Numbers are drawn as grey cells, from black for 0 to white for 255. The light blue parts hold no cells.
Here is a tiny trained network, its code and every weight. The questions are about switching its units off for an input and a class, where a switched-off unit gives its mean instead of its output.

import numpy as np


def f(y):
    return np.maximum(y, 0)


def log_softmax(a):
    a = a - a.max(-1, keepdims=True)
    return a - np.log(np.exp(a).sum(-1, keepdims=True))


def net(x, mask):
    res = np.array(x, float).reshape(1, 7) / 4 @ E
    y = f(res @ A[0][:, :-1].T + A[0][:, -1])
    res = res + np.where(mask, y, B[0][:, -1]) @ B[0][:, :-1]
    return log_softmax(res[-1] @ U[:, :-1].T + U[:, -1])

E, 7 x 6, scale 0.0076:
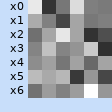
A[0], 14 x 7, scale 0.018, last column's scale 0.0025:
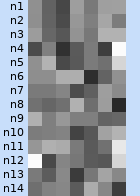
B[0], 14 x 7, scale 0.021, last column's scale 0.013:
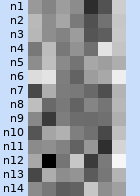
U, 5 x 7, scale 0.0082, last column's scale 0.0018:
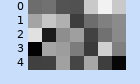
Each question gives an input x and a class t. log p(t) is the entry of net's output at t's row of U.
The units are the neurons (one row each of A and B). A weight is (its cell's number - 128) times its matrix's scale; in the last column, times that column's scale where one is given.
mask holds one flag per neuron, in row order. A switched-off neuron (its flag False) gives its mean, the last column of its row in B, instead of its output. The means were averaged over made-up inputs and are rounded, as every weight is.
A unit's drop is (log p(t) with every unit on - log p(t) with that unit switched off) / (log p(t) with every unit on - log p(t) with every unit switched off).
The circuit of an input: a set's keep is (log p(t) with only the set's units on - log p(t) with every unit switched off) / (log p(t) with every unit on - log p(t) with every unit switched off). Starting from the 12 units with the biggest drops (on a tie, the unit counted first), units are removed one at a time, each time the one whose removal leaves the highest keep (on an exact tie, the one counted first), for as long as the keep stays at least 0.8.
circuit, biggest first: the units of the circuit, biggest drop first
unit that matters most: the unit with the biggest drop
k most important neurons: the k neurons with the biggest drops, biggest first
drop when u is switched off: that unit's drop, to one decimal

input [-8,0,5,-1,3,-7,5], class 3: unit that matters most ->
n6
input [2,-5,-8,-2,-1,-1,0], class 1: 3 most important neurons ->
[n12, n13, n9]
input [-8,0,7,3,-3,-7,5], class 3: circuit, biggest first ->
[n6, n4]
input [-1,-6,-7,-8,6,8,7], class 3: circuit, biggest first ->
[n6, n13]
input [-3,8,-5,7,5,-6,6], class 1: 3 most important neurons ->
[n12, n5, n4]
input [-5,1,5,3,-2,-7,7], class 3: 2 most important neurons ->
[n6, n8]
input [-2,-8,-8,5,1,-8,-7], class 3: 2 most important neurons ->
[n6, n4]
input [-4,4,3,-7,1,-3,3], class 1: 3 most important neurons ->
[n12, n4, n8]
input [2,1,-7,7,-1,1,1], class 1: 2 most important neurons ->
[n12, n5]
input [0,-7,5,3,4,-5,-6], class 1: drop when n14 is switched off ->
0.0
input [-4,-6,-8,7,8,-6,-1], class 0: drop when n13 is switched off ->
0.1
